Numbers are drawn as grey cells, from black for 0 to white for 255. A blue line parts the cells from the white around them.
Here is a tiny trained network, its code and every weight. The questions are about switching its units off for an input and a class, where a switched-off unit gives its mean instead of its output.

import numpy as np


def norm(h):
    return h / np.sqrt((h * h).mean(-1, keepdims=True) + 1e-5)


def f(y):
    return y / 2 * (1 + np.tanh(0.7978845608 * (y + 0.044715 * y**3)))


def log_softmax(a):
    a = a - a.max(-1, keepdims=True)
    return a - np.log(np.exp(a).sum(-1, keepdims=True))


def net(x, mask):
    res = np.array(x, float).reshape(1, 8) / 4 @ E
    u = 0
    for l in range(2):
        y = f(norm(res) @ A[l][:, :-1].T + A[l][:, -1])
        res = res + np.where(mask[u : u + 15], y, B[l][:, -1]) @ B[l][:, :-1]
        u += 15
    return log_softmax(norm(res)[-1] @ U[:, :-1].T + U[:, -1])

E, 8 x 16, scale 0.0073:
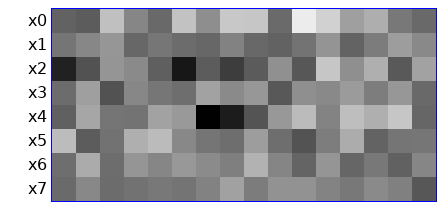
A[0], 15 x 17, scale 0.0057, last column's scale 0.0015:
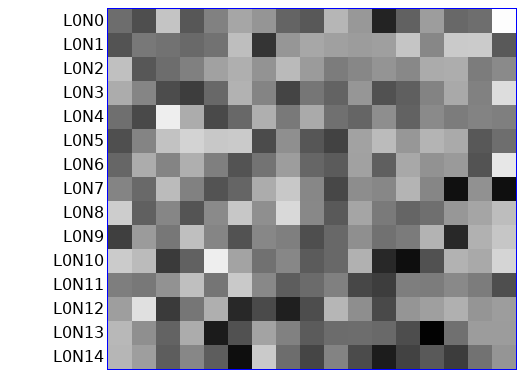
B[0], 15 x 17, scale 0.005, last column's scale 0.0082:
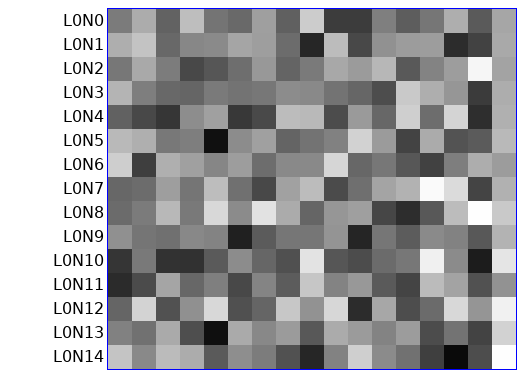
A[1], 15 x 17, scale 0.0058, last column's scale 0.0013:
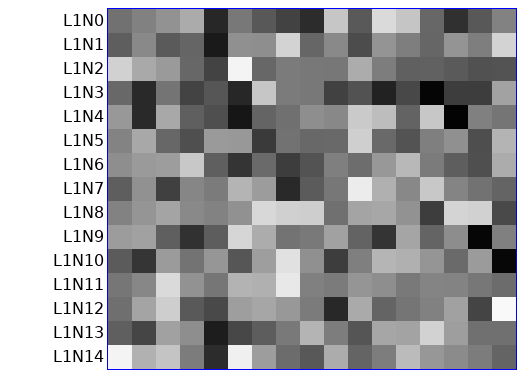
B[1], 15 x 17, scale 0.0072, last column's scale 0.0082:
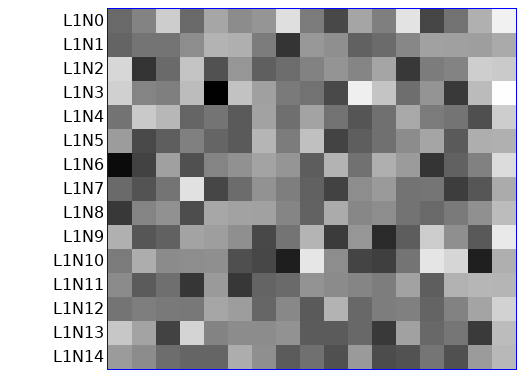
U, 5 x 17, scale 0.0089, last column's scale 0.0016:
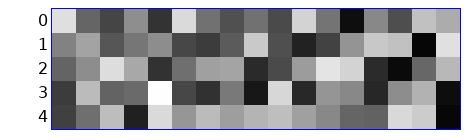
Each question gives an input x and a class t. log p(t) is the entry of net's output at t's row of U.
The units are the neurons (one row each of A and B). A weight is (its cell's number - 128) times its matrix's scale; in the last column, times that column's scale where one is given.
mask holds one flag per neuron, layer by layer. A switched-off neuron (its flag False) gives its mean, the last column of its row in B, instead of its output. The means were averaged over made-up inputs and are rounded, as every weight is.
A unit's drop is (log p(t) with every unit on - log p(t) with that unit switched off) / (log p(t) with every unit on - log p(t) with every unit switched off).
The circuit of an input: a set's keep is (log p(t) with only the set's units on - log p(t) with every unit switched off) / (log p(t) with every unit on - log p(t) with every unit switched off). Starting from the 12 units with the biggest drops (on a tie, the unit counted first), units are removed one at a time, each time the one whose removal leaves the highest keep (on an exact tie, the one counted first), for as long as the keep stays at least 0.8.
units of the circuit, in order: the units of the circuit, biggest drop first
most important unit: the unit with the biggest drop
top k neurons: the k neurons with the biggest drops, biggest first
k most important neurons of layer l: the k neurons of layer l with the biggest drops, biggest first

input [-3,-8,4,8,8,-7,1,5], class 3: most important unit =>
L0N12
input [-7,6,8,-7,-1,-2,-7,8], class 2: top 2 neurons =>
(L0N14, L1N3)
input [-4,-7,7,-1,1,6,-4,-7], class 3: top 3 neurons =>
(L0N12, L1N3, L0N13)
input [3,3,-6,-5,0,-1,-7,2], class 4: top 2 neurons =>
(L0N8, L0N14)
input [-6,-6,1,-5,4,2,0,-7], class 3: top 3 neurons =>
(L0N12, L1N9, L1N10)
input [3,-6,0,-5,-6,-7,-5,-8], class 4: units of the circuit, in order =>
(L0N8, L1N11)
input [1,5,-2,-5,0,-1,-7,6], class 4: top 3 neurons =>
(L0N8, L0N14, L0N13)
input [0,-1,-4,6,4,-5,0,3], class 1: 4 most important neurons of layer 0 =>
(L0N14, L0N10, L0N12, L0N13)
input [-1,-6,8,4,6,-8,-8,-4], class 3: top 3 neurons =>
(L0N12, L1N3, L0N14)
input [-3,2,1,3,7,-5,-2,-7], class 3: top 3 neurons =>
(L0N12, L1N9, L1N10)
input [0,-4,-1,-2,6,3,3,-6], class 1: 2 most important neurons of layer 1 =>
(L1N3, L1N2)
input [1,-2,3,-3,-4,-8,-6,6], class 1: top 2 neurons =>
(L0N7, L1N10)
